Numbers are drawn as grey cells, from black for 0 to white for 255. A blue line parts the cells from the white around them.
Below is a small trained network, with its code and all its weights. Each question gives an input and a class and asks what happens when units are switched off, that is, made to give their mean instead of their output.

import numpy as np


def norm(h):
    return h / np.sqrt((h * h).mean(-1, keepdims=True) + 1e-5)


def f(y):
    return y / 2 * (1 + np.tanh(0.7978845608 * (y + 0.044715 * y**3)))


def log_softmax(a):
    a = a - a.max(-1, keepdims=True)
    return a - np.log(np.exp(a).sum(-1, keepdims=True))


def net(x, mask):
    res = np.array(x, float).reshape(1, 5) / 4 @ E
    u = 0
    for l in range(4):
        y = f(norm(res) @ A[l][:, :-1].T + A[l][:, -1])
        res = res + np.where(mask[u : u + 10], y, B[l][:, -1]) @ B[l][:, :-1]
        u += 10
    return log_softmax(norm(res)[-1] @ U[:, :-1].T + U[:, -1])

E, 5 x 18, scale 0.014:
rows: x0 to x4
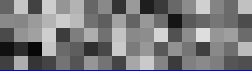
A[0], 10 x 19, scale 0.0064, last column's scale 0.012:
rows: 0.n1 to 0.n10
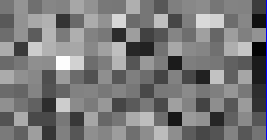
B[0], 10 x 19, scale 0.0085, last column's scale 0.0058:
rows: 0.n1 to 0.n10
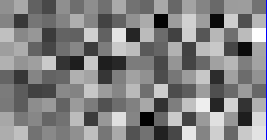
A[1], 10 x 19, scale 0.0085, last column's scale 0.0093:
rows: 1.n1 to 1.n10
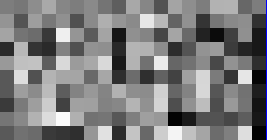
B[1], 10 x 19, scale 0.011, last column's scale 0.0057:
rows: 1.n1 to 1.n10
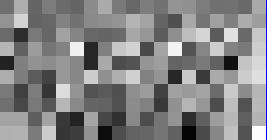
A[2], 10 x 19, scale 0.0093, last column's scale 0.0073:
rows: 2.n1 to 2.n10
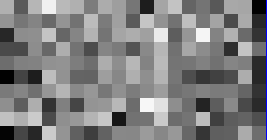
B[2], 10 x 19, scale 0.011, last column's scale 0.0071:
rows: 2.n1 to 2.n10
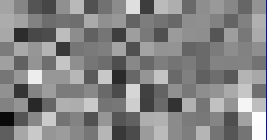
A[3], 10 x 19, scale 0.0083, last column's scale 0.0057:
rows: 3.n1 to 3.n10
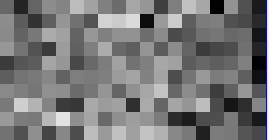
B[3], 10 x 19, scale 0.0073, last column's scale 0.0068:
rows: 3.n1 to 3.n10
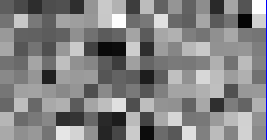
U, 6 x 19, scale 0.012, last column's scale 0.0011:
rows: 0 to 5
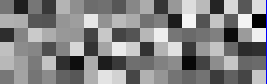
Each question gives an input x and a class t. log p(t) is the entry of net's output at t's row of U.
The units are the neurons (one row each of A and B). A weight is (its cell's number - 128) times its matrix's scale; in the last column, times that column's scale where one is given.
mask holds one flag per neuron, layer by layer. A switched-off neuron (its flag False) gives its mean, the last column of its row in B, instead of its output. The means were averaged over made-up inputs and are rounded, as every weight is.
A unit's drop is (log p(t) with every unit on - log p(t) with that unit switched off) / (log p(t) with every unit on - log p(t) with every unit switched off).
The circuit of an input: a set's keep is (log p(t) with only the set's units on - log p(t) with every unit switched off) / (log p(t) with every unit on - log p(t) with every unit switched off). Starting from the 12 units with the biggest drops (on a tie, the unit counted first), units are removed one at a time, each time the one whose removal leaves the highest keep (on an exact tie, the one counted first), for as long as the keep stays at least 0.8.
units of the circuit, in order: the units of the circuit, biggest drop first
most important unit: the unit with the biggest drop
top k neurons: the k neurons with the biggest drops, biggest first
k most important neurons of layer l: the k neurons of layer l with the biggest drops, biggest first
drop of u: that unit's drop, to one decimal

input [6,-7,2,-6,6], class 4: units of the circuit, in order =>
[1.n10]
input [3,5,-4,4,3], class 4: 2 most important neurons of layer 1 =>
[1.n5; 1.n9]
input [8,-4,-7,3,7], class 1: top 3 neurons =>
[1.n6; 0.n3; 0.n2]
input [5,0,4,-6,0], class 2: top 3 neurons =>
[1.n5; 0.n10; 2.n9]
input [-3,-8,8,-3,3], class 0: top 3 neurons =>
[0.n2; 1.n8; 1.n7]
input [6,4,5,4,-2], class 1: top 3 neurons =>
[1.n6; 0.n3; 0.n8]
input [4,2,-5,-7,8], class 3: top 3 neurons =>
[1.n4; 0.n9; 2.n10]
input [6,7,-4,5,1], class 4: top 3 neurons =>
[1.n9; 0.n10; 0.n5]
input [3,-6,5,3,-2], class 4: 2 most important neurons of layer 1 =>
[1.n10; 1.n3]
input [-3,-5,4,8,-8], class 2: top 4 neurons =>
[2.n10; 2.n6; 0.n9; 1.n4]
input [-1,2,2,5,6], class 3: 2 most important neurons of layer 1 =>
[1.n4; 1.n5]
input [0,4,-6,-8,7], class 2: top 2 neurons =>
[1.n5; 2.n9]
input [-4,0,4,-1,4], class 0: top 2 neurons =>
[0.n3; 2.n3]
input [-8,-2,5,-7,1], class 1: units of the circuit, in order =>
[2.n8]
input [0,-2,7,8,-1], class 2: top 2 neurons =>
[2.n10; 2.n6]
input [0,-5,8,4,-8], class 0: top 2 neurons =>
[0.n2; 0.n9]
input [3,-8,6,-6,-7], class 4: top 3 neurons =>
[1.n10; 0.n9; 1.n4]
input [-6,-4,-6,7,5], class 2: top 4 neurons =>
[0.n3; 2.n10; 2.n6; 1.n6]
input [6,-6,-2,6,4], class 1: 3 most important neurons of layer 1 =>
[1.n6; 1.n5; 1.n9]
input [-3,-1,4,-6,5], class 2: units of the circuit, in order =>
[2.n9]
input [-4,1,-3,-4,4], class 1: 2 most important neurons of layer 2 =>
[2.n10; 2.n8]
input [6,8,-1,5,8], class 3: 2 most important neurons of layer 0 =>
[0.n9; 0.n10]
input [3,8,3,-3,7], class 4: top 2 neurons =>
[1.n9; 0.n5]
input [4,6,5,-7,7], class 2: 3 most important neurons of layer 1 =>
[1.n5; 1.n10; 1.n3]
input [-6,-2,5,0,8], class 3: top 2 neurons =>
[1.n4; 0.n3]
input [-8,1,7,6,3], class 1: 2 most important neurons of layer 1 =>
[1.n2; 1.n3]
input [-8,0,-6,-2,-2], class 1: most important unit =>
0.n10
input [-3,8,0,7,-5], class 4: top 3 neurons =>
[1.n9; 0.n5; 1.n5]
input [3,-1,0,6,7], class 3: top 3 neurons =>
[1.n4; 0.n9; 1.n5]
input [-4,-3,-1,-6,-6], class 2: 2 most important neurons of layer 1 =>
[1.n4; 1.n5]
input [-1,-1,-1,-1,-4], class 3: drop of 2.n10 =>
0.1
